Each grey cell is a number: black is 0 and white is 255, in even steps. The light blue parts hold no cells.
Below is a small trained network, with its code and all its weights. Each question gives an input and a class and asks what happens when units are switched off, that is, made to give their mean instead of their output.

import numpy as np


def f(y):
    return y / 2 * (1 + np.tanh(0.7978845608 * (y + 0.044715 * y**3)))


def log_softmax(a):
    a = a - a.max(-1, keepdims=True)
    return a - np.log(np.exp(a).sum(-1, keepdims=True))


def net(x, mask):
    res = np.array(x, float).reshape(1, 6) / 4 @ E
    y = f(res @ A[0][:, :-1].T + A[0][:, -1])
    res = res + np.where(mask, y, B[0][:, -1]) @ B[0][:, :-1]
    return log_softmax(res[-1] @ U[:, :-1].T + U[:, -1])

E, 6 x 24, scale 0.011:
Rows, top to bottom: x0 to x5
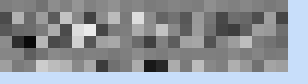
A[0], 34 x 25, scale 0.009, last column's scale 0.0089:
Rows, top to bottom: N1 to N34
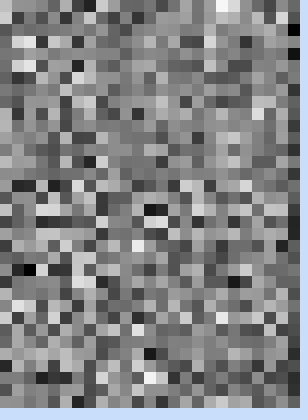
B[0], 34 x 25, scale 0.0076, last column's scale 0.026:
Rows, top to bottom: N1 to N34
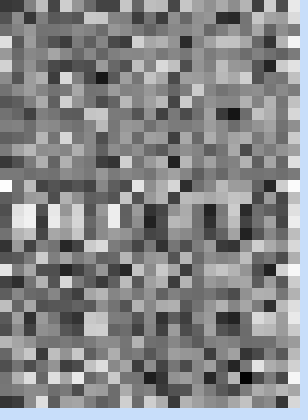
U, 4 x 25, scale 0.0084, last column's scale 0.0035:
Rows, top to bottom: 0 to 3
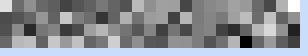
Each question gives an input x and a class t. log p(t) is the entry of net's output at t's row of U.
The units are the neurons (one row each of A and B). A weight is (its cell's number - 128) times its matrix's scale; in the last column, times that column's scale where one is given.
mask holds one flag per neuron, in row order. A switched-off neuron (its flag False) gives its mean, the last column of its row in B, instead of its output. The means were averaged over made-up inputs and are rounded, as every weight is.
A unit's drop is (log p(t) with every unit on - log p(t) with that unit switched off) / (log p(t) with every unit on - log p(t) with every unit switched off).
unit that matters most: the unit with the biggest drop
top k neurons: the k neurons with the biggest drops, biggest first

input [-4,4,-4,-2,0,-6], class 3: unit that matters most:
N32
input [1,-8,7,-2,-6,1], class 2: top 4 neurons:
(N27, N10, N2, N1)
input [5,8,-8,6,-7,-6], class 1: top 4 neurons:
(N1, N14, N34, N12)
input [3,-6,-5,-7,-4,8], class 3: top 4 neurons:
(N18, N20, N30, N23)
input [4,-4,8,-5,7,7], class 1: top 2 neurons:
(N24, N17)
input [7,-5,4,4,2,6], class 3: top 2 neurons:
(N18, N20)
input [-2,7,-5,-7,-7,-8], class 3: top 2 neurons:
(N32, N19)
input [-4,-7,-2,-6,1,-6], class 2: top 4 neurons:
(N27, N10, N2, N16)
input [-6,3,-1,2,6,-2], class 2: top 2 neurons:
(N4, N6)
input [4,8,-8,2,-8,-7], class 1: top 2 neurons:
(N1, N14)
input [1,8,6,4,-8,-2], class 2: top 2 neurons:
(N31, N21)
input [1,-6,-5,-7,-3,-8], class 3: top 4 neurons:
(N19, N32, N23, N16)
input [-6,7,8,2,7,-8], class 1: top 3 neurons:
(N24, N7, N9)
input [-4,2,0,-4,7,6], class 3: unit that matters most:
N18
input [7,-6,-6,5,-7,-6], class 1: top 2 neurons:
(N1, N34)
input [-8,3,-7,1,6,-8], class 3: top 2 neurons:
(N32, N19)
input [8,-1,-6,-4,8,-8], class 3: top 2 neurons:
(N32, N19)
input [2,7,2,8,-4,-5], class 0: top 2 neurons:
(N23, N16)
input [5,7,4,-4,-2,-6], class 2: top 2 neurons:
(N21, N31)
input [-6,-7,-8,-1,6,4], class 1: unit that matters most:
N1
